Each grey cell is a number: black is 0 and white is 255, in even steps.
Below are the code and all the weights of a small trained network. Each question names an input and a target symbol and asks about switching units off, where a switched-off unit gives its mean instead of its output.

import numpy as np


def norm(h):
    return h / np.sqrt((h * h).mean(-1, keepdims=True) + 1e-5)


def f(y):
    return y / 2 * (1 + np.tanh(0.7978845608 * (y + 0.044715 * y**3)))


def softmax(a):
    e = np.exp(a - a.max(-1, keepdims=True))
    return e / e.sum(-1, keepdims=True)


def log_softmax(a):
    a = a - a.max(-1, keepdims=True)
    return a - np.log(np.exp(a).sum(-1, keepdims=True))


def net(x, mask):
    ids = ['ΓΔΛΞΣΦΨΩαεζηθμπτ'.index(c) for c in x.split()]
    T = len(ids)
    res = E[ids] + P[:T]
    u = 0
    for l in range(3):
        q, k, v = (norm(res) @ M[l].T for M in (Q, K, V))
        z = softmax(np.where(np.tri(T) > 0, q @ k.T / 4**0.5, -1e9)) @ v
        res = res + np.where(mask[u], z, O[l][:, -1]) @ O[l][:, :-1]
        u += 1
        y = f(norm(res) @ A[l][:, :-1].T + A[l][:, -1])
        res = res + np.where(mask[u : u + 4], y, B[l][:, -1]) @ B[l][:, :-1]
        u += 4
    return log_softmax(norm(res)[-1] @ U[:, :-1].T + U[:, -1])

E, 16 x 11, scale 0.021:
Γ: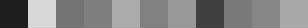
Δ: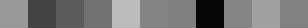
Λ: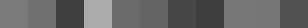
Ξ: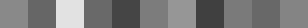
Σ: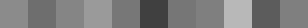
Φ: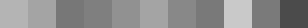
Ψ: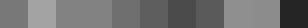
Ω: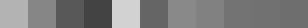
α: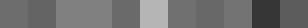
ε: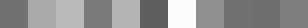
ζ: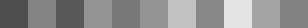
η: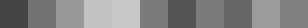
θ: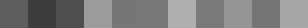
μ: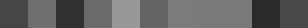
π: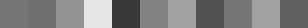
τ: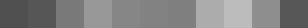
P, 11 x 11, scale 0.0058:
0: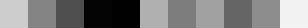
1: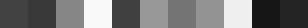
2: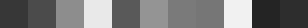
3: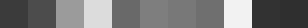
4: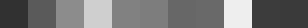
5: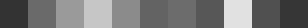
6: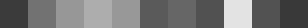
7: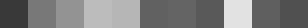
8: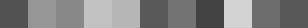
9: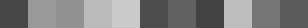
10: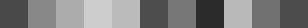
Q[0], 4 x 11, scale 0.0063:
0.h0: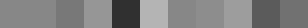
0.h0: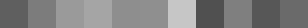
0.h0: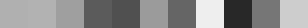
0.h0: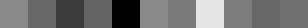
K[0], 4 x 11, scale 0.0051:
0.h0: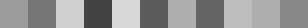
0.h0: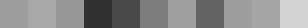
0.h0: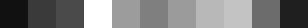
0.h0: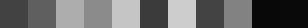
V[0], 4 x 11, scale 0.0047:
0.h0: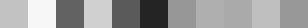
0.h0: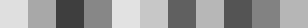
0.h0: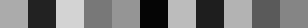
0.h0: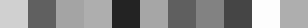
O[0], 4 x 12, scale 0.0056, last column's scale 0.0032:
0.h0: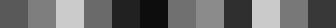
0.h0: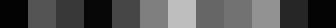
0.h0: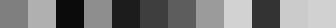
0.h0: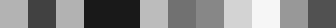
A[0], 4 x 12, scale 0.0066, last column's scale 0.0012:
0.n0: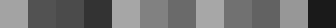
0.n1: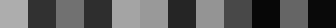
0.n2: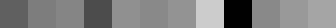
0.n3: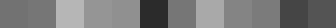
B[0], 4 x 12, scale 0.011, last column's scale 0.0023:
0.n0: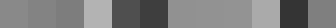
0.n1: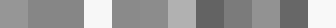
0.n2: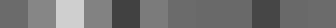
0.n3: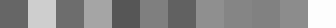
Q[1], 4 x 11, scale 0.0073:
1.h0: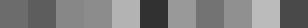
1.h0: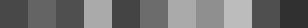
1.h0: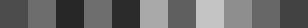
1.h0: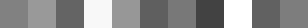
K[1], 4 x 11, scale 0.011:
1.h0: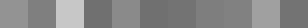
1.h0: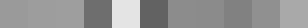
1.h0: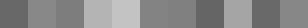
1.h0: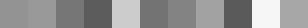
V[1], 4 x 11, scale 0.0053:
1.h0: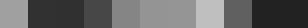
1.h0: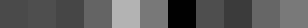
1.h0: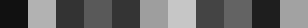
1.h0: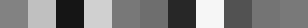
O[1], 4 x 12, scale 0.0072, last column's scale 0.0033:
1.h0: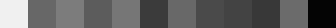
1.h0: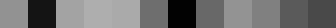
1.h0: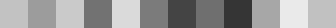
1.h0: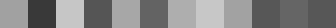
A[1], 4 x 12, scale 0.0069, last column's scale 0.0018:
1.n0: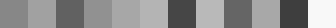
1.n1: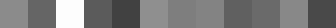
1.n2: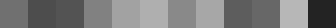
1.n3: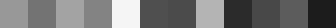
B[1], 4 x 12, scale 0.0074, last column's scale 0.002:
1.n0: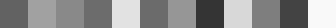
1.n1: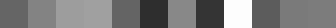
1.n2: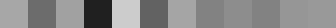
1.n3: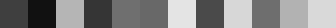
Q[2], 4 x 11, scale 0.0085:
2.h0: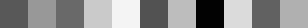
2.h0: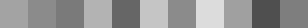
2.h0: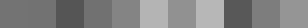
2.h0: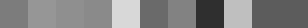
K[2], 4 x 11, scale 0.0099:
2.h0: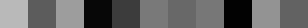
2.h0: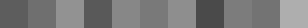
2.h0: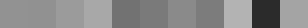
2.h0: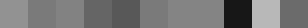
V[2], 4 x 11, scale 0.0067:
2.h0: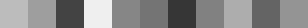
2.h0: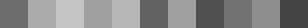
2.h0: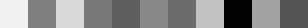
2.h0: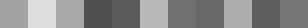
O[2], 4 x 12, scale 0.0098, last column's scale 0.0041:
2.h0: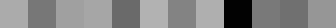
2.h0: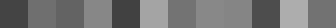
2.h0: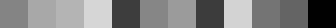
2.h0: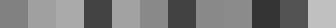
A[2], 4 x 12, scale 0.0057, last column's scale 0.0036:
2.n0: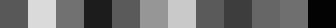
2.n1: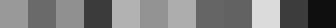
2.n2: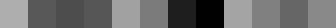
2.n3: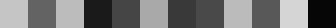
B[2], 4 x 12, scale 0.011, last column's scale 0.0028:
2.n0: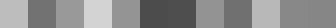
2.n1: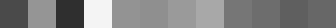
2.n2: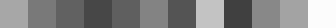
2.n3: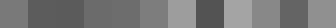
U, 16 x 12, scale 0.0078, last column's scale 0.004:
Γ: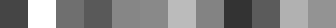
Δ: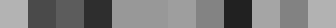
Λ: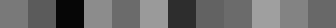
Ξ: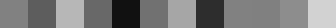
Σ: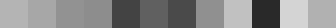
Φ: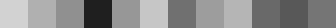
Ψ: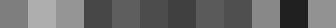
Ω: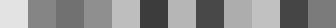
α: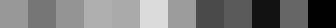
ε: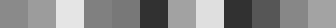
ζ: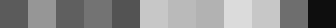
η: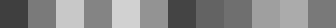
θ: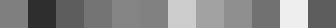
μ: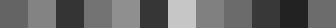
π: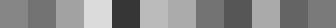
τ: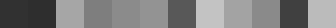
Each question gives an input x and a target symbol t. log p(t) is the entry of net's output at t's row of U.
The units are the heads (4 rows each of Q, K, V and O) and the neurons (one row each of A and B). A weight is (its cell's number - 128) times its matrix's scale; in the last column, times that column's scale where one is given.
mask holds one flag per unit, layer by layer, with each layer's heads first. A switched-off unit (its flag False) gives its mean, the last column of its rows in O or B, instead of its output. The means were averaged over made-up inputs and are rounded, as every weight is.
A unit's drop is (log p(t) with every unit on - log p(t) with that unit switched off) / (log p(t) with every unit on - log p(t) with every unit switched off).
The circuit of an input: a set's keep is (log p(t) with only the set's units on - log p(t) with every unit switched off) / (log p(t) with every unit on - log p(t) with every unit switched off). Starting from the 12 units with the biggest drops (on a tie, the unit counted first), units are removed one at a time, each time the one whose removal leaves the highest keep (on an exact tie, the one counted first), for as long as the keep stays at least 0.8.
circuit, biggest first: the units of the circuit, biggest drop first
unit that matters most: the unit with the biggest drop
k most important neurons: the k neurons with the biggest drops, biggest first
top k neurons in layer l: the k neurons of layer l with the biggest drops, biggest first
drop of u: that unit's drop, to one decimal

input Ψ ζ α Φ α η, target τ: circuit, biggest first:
1.h0
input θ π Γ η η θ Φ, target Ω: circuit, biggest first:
2.h0, 1.n0
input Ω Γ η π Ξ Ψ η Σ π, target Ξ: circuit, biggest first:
2.h0, 0.h0, 1.h0
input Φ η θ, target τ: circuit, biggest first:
1.h0, 0.h0
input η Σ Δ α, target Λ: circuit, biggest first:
0.h0, 1.h0, 2.h0
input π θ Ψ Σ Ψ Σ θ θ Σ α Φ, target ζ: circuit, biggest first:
0.h0, 1.h0
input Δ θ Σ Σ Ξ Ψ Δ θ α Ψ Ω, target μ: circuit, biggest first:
0.n0, 1.h0
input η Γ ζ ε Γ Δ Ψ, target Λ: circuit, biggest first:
2.h0, 0.h0, 1.h0
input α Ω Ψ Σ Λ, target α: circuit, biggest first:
2.h0, 0.n1, 0.h0
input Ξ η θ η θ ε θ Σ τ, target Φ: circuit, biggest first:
2.h0, 0.h0
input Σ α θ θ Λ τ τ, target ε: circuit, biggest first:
0.h0, 2.h0
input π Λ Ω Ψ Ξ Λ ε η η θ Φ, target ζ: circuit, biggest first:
1.h0, 0.h0
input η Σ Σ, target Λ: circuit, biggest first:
0.h0, 1.h0, 2.h0, 0.n3
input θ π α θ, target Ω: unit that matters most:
2.h0
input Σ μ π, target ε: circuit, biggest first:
0.h0, 2.h0
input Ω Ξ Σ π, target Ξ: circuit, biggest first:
0.h0, 1.h0, 2.h0
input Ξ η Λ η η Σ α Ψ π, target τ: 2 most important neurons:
1.n1, 0.n1
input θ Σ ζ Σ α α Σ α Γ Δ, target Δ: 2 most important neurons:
2.n2, 0.n3
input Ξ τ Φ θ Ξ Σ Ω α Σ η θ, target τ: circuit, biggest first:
1.h0, 0.n1
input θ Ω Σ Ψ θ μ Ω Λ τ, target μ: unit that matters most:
0.h0
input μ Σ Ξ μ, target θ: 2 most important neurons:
1.n3, 1.n1
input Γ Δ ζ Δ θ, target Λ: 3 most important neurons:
0.n2, 1.n3, 2.n2
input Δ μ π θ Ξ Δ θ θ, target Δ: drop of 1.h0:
0.1
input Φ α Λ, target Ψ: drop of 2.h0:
0.2
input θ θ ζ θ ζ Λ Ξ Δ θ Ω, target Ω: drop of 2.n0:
0.0
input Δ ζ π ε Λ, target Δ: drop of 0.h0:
0.3
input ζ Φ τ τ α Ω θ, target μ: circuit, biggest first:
0.h0
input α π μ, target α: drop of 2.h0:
0.3
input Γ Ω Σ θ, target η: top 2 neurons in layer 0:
0.n0, 0.n3
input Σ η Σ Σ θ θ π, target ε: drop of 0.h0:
0.6
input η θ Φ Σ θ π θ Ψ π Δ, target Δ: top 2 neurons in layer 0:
0.n1, 0.n3
